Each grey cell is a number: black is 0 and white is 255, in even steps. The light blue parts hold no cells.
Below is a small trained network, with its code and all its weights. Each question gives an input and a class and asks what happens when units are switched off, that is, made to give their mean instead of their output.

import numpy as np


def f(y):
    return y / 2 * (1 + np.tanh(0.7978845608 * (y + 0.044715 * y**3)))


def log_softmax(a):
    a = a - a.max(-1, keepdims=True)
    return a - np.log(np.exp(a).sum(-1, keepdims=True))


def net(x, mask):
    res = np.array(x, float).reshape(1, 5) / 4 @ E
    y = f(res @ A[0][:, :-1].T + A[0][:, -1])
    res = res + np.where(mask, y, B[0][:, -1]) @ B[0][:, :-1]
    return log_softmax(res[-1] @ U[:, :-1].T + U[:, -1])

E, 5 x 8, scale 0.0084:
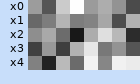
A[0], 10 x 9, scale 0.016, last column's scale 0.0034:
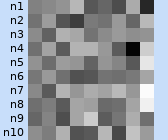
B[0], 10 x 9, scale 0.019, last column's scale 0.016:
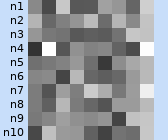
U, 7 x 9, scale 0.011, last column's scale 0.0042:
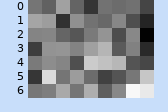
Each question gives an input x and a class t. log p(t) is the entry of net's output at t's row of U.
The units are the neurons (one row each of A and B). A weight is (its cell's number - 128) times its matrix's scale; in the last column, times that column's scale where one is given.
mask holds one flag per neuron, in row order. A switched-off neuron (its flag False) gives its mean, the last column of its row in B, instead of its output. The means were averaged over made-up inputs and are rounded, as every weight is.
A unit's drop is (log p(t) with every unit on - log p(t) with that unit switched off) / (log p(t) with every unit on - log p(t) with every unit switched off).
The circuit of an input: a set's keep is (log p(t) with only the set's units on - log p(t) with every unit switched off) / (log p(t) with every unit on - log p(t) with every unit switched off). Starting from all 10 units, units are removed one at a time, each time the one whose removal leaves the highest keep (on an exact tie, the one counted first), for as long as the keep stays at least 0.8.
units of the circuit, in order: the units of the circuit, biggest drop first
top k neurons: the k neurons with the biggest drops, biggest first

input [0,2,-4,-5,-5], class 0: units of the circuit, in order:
[n1]
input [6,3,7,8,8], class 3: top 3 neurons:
[n4 n2 n5]
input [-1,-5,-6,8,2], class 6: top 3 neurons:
[n9 n8 n10]
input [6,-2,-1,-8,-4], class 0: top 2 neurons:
[n4 n1]
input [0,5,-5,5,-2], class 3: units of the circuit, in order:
[n10 n5]
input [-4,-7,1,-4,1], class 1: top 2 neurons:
[n7 n9]
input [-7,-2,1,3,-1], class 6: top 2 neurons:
[n4 n2]
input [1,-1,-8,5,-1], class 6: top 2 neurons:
[n9 n8]
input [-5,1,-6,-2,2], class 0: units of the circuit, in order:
[n4 n7 n1 n2]
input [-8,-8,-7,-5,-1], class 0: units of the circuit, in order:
[n4 n1 n7]
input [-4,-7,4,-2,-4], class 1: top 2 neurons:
[n2 n10]
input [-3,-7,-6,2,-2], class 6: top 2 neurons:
[n4 n10]
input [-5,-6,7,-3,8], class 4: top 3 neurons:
[n3 n9 n5]
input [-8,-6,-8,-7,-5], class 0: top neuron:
[n1]
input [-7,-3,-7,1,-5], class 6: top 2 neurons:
[n4 n2]
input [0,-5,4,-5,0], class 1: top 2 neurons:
[n7 n9]
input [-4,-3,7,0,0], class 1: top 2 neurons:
[n7 n6]
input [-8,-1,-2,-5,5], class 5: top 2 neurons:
[n10 n7]
